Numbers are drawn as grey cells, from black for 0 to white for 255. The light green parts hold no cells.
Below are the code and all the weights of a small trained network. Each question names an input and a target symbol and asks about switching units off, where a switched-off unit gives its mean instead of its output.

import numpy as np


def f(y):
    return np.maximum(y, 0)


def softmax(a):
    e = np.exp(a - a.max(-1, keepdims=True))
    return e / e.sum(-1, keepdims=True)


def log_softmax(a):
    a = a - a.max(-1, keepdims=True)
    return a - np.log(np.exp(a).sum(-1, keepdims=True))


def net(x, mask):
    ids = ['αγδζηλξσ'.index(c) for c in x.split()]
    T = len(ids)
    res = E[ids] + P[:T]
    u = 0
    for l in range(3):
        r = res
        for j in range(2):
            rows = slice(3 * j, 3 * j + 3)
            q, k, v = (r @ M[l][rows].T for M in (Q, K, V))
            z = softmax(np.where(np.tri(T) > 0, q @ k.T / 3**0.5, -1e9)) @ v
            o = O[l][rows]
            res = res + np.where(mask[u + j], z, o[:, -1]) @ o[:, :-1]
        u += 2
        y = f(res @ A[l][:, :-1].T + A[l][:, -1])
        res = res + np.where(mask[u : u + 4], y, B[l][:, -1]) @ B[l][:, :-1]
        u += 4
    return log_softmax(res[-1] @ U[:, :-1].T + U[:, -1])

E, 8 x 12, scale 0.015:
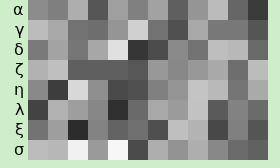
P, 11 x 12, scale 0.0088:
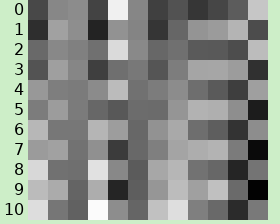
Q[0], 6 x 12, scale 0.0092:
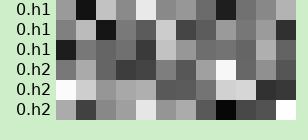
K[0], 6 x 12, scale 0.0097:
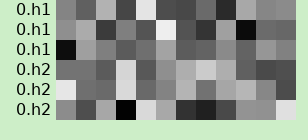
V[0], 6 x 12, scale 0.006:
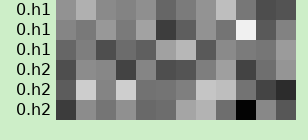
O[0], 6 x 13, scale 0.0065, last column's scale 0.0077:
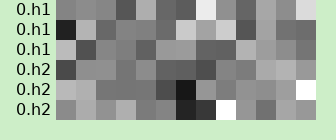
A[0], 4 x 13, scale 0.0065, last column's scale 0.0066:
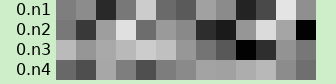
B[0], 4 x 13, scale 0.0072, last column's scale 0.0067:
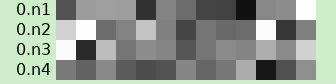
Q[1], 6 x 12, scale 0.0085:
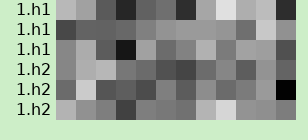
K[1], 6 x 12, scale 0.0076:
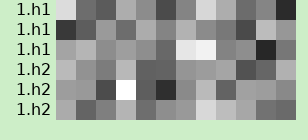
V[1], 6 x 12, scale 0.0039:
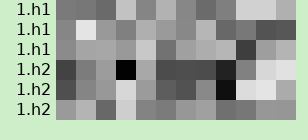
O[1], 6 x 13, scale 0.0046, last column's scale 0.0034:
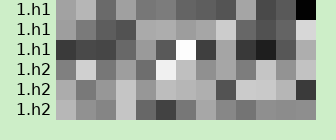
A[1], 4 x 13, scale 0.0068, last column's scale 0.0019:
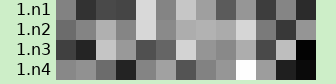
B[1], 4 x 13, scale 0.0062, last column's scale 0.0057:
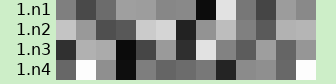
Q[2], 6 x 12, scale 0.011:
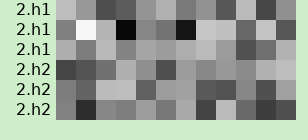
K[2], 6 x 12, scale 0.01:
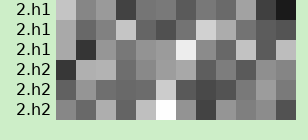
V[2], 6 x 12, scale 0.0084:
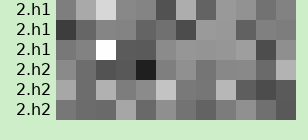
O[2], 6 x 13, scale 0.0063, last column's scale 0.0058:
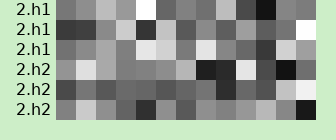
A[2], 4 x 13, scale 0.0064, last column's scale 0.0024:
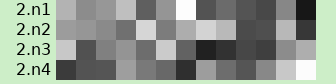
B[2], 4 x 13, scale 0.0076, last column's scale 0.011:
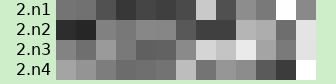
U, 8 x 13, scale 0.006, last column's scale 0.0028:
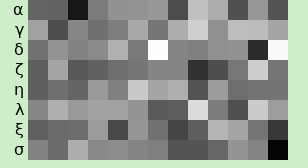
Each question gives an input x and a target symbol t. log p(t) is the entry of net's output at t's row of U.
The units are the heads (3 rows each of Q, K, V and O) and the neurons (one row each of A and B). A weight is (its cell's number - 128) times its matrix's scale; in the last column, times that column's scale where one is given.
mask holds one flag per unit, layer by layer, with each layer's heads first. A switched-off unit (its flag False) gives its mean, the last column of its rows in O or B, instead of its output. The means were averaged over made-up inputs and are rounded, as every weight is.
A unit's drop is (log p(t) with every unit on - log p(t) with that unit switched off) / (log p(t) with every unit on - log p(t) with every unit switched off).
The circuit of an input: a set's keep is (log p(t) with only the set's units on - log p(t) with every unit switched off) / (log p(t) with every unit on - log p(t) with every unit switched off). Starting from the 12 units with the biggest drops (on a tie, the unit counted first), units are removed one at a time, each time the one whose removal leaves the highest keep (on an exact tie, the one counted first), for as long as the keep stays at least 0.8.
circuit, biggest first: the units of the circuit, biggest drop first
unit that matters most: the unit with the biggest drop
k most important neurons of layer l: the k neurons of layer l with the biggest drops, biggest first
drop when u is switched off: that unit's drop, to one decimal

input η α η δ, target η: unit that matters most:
1.n4
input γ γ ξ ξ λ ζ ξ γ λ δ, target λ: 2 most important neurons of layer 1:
[1.n4; 1.n2]
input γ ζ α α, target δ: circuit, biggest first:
[1.n4; 2.h2]
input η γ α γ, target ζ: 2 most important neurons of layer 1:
[1.n4; 1.n3]
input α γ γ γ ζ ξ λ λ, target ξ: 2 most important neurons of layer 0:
[0.n1; 0.n4]
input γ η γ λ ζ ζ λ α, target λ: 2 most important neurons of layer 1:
[1.n2; 1.n4]
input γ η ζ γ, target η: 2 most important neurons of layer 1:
[1.n4; 1.n3]
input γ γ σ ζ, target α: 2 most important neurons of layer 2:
[2.n2; 2.n4]
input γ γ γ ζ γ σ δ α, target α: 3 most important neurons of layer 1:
[1.n2; 1.n1; 1.n4]
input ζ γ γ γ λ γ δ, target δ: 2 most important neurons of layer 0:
[0.n1; 0.n3]
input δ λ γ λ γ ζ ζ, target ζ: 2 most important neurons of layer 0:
[0.n1; 0.n3]
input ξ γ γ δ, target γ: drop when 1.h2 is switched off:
0.3
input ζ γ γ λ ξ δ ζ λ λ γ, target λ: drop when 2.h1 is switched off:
0.2
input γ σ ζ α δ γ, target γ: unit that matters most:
2.h2
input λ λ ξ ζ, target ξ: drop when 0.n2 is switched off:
0.0
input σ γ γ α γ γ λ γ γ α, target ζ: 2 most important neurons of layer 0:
[0.n3; 0.n1]
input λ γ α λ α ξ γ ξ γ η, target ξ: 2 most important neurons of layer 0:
[0.n4; 0.n1]
